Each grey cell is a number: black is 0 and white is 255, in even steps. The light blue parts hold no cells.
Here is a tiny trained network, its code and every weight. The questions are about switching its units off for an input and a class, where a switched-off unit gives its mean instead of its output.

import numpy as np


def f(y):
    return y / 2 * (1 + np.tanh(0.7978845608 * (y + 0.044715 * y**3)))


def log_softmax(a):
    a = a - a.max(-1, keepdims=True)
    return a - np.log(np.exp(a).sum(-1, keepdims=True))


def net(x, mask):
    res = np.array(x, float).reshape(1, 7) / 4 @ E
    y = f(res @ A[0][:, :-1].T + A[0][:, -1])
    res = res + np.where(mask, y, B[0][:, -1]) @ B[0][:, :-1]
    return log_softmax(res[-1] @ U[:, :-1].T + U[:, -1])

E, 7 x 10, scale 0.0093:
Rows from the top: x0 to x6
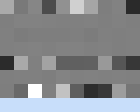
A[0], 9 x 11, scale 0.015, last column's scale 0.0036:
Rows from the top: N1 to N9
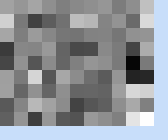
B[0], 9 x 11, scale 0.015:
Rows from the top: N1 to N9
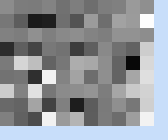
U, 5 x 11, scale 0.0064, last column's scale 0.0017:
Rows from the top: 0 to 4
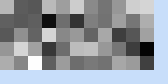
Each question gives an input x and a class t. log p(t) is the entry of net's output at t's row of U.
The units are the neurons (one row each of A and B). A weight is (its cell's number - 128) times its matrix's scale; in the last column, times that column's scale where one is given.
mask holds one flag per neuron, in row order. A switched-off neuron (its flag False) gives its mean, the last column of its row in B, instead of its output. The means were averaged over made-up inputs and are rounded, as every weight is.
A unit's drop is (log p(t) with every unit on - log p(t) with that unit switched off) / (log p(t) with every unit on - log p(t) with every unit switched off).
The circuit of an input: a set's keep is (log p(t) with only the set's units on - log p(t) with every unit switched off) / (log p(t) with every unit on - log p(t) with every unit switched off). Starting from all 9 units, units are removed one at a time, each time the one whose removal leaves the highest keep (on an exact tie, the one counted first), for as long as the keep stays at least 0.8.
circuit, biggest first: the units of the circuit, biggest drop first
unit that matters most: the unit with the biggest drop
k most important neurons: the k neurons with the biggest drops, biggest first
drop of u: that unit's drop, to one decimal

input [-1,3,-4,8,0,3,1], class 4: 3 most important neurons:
N2, N6, N9
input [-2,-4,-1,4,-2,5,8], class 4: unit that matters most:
N8
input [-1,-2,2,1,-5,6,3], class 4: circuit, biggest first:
N9, N7
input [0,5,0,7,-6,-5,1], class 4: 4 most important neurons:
N9, N6, N7, N4
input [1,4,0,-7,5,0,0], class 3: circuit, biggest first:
N9, N5
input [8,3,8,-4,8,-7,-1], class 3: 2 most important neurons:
N5, N9
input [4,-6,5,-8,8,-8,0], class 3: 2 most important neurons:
N5, N9
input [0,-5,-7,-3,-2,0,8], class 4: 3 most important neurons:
N8, N9, N7
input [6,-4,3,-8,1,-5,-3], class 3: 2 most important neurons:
N5, N4
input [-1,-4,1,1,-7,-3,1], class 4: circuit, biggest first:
N6, N7
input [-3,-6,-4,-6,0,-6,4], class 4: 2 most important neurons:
N2, N7
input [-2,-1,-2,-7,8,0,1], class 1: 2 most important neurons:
N4, N6
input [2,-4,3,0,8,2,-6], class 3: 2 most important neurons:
N5, N6
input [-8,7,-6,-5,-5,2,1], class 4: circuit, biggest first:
N7
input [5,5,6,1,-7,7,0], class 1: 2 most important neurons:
N2, N9
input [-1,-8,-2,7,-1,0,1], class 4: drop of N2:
0.5
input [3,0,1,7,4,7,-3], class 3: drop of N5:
0.4
